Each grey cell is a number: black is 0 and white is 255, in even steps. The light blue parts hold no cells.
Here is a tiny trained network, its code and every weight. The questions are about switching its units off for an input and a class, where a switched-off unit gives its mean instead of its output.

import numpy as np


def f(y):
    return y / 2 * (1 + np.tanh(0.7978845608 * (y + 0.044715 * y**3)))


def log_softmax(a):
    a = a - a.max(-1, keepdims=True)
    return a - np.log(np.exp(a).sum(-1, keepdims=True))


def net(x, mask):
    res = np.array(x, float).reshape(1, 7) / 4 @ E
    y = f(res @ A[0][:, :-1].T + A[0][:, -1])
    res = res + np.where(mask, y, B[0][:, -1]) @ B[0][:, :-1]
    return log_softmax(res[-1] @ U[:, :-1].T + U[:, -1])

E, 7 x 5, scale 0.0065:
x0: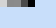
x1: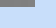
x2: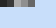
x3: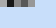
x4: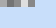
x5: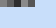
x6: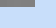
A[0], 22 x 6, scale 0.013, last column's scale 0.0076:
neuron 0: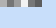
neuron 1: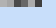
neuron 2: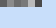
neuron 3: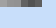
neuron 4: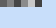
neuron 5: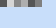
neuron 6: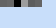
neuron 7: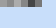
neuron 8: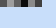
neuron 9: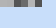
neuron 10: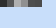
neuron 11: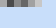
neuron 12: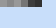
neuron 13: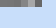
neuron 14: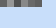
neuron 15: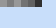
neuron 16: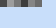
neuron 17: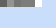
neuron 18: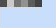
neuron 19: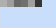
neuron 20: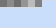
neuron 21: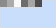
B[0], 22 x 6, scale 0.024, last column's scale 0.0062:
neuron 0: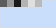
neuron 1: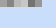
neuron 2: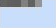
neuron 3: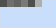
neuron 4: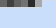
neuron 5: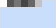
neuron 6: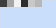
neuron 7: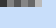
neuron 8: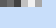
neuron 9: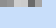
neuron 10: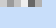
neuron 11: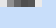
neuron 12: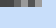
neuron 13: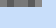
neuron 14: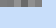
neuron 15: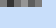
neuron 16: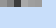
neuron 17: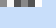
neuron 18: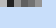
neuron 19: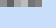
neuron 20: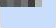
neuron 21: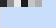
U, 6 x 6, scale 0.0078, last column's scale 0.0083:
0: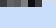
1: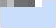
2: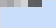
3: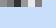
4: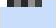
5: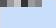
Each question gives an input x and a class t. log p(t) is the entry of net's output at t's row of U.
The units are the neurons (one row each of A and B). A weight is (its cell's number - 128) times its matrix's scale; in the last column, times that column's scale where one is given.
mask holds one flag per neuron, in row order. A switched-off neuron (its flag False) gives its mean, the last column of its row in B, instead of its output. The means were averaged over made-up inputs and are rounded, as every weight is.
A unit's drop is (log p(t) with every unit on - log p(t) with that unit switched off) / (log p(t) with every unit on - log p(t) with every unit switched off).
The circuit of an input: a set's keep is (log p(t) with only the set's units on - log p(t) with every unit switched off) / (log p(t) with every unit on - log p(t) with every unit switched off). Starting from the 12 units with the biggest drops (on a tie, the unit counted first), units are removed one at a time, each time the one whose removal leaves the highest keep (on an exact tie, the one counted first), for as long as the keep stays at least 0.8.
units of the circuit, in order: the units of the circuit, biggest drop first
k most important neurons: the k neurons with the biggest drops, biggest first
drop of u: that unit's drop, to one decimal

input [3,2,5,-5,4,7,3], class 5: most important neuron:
neuron 6
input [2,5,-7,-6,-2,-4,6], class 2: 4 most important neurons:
neuron 9; neuron 1; neuron 11; neuron 19
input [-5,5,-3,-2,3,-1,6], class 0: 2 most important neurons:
neuron 20; neuron 4
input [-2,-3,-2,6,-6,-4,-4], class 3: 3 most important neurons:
neuron 8; neuron 5; neuron 16
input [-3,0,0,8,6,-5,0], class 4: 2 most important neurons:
neuron 11; neuron 17
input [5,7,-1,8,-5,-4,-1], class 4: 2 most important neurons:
neuron 11; neuron 17
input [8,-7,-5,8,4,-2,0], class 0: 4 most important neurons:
neuron 7; neuron 3; neuron 12; neuron 5
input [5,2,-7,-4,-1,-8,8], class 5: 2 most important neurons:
neuron 21; neuron 10
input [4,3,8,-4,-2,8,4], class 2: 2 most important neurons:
neuron 10; neuron 21
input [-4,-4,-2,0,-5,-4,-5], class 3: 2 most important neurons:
neuron 8; neuron 16
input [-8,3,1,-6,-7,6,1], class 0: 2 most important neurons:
neuron 4; neuron 20
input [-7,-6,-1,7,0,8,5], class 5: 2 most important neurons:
neuron 6; neuron 5
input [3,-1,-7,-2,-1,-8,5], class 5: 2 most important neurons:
neuron 21; neuron 10
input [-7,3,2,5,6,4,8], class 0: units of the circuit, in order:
neuron 4
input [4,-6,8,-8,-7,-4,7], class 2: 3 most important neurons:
neuron 10; neuron 17; neuron 11
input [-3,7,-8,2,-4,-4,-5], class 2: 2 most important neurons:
neuron 9; neuron 1
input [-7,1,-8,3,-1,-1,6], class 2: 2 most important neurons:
neuron 9; neuron 1
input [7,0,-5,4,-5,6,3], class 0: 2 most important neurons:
neuron 3; neuron 12
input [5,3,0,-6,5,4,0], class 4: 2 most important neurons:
neuron 5; neuron 18
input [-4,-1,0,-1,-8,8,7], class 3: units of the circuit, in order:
neuron 8
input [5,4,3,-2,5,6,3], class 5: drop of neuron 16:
0.1
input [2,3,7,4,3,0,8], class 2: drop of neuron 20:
0.0
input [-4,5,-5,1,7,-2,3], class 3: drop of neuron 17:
0.1
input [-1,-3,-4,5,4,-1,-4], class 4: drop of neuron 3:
0.2
